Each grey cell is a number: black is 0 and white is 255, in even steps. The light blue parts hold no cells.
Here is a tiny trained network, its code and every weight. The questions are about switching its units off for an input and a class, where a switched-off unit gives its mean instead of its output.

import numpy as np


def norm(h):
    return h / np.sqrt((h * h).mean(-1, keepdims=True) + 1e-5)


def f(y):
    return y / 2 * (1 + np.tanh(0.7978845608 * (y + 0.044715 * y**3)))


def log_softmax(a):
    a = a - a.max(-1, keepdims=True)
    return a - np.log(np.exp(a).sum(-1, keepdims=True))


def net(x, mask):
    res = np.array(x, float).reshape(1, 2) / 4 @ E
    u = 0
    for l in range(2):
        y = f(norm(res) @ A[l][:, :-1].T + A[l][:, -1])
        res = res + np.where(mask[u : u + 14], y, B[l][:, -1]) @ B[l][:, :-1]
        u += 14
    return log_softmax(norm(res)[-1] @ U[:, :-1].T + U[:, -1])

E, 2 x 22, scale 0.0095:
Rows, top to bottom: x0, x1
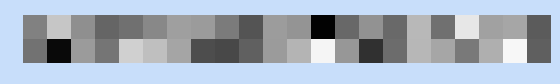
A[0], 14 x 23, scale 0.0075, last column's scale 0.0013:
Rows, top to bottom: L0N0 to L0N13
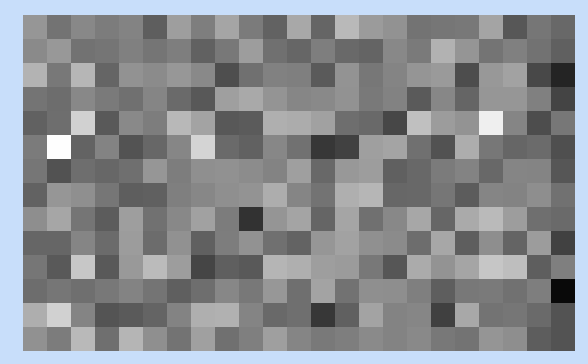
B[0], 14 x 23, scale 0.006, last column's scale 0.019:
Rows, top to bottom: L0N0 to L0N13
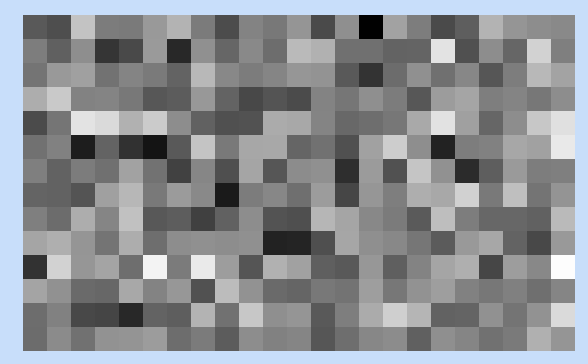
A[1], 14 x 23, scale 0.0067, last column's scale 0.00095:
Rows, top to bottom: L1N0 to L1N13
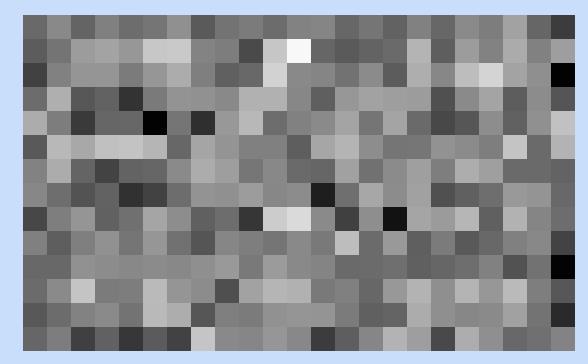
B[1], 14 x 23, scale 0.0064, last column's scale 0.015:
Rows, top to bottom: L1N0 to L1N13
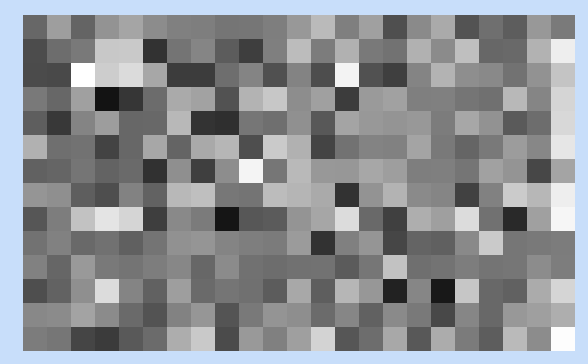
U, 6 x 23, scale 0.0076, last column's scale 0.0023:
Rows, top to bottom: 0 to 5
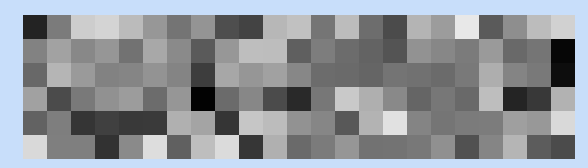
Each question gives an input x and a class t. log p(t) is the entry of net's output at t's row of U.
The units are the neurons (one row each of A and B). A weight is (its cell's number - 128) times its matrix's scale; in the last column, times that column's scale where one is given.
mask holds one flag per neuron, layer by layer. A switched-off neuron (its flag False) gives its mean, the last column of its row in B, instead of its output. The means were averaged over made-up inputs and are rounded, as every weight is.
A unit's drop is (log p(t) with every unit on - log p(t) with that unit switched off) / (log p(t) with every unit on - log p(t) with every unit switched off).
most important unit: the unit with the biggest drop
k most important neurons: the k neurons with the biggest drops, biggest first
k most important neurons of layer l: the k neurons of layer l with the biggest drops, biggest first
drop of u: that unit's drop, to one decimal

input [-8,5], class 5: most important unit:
L0N4
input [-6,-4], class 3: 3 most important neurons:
L0N5, L0N12, L0N10
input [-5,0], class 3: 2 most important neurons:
L0N10, L0N4
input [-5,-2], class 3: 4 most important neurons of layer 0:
L0N10, L0N5, L0N12, L0N4
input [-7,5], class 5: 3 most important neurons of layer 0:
L0N4, L0N9, L0N3
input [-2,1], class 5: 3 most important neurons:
L0N5, L0N12, L0N4
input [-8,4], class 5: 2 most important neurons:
L0N5, L1N8
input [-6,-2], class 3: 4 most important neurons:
L0N10, L0N5, L0N12, L0N4
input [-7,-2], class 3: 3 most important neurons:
L0N10, L0N5, L0N12
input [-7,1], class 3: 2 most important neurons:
L0N10, L0N4
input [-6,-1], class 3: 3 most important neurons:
L0N10, L0N5, L0N4
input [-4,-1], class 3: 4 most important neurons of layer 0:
L0N10, L0N5, L0N4, L0N12
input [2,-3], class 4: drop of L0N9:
0.0
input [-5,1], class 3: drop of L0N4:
0.4
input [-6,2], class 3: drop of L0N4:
0.7
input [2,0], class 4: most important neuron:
L0N5
